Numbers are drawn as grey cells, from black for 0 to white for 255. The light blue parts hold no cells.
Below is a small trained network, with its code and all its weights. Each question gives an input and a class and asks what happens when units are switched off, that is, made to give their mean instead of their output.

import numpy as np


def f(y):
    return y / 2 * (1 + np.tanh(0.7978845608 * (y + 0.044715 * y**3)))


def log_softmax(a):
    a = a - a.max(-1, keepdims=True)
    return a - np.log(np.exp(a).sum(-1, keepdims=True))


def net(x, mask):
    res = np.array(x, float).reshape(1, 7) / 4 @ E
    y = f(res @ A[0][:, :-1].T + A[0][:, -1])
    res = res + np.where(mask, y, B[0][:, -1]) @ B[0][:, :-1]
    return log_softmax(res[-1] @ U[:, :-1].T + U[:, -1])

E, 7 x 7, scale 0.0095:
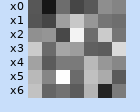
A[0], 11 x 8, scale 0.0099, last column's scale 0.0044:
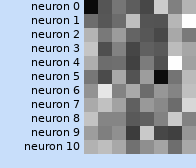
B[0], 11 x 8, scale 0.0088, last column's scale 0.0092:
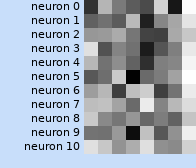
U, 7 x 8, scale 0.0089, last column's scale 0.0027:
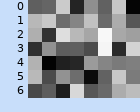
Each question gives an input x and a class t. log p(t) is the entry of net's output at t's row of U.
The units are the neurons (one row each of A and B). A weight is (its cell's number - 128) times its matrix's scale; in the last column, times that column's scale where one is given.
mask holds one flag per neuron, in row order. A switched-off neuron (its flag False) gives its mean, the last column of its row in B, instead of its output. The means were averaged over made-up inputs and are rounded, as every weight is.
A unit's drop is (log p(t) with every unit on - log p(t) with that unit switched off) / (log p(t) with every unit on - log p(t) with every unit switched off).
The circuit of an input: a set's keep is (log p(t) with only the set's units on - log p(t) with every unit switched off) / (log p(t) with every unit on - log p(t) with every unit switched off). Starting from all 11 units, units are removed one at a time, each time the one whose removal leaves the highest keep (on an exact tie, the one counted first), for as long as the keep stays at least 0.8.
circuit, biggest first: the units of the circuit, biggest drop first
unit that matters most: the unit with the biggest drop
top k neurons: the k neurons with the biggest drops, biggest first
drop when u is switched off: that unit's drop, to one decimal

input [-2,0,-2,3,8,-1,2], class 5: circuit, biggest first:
neuron 3; neuron 4
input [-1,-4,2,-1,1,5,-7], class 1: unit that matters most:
neuron 6
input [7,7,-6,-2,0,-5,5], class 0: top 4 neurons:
neuron 5; neuron 9; neuron 8; neuron 0
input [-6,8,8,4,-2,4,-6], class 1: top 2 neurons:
neuron 6; neuron 10
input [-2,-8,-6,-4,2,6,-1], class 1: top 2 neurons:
neuron 10; neuron 7
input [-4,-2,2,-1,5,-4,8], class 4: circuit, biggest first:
neuron 9; neuron 10
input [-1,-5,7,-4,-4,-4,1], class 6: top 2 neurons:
neuron 6; neuron 5
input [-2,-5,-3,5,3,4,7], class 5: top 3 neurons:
neuron 3; neuron 4; neuron 8
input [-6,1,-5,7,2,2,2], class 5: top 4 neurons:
neuron 3; neuron 4; neuron 8; neuron 2
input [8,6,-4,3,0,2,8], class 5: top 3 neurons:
neuron 3; neuron 4; neuron 7
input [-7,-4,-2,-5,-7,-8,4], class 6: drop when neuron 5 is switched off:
0.2
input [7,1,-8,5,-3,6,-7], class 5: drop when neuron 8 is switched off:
0.1
